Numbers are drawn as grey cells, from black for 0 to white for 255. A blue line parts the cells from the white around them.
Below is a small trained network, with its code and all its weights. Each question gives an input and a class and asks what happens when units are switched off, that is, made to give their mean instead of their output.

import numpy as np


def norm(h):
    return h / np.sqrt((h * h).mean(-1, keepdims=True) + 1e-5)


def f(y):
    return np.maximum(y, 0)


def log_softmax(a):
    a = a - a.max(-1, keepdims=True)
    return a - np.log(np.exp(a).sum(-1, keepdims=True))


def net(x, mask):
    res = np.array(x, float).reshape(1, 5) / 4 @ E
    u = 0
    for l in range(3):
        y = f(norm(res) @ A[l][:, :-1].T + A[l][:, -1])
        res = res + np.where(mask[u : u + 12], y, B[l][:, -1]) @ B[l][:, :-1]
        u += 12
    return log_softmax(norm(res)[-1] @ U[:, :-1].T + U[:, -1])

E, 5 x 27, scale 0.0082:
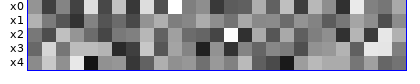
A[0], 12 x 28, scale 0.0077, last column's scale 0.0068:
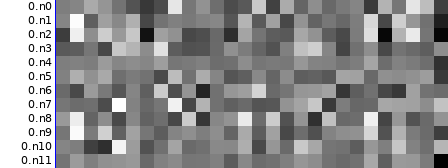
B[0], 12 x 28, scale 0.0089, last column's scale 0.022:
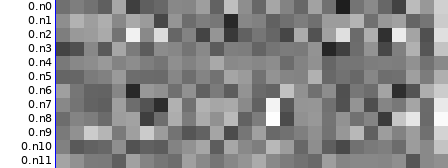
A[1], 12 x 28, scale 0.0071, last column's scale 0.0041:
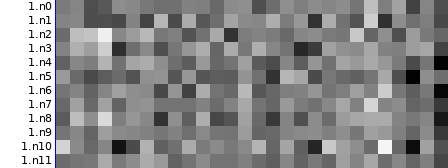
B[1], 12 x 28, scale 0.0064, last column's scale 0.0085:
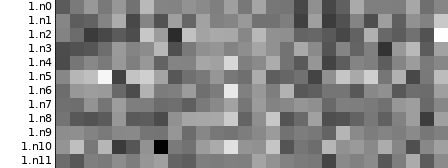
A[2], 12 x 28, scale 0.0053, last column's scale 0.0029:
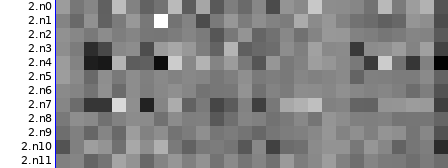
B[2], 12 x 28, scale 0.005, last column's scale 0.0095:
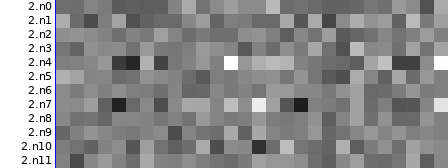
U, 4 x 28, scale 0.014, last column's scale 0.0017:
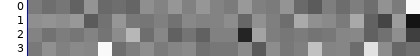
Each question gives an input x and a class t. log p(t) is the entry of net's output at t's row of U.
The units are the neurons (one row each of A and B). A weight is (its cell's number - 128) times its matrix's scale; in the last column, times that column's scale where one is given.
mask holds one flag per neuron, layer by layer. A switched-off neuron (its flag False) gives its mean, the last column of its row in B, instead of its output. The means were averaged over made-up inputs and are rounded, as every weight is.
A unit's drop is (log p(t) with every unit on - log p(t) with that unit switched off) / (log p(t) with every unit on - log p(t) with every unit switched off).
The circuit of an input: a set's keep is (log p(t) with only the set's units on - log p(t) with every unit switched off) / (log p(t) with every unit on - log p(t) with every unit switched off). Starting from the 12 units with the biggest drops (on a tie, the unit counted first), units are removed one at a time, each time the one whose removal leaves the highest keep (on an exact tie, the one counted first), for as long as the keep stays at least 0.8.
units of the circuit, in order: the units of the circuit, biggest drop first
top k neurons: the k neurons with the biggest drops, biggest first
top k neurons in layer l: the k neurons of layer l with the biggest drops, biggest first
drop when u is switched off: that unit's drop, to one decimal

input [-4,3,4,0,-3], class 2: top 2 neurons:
[0.n6 0.n8]
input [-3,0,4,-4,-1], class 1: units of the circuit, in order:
[0.n6 0.n8 1.n5]
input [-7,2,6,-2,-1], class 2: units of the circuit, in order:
[0.n6 0.n7]
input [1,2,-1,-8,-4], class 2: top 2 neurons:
[0.n8 0.n3]
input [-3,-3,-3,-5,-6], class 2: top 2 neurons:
[0.n6 0.n7]
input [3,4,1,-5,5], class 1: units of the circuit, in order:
[0.n8 0.n7]
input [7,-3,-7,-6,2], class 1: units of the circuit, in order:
[0.n8 0.n7 0.n0]
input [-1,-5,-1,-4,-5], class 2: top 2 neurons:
[0.n8 0.n6]
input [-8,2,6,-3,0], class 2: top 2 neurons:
[0.n6 0.n7]
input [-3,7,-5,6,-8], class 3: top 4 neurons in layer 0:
[0.n2 0.n1 0.n0 0.n6]
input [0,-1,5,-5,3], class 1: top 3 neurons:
[0.n8 0.n7 0.n3]
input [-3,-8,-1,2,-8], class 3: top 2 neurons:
[0.n2 0.n0]
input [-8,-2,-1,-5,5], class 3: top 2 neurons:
[0.n8 0.n0]
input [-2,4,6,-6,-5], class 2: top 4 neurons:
[0.n8 0.n6 0.n7 1.n5]
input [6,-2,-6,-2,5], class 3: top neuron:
[0.n6]
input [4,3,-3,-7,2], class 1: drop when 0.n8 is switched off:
0.5
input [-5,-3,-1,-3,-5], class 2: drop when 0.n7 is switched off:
0.4
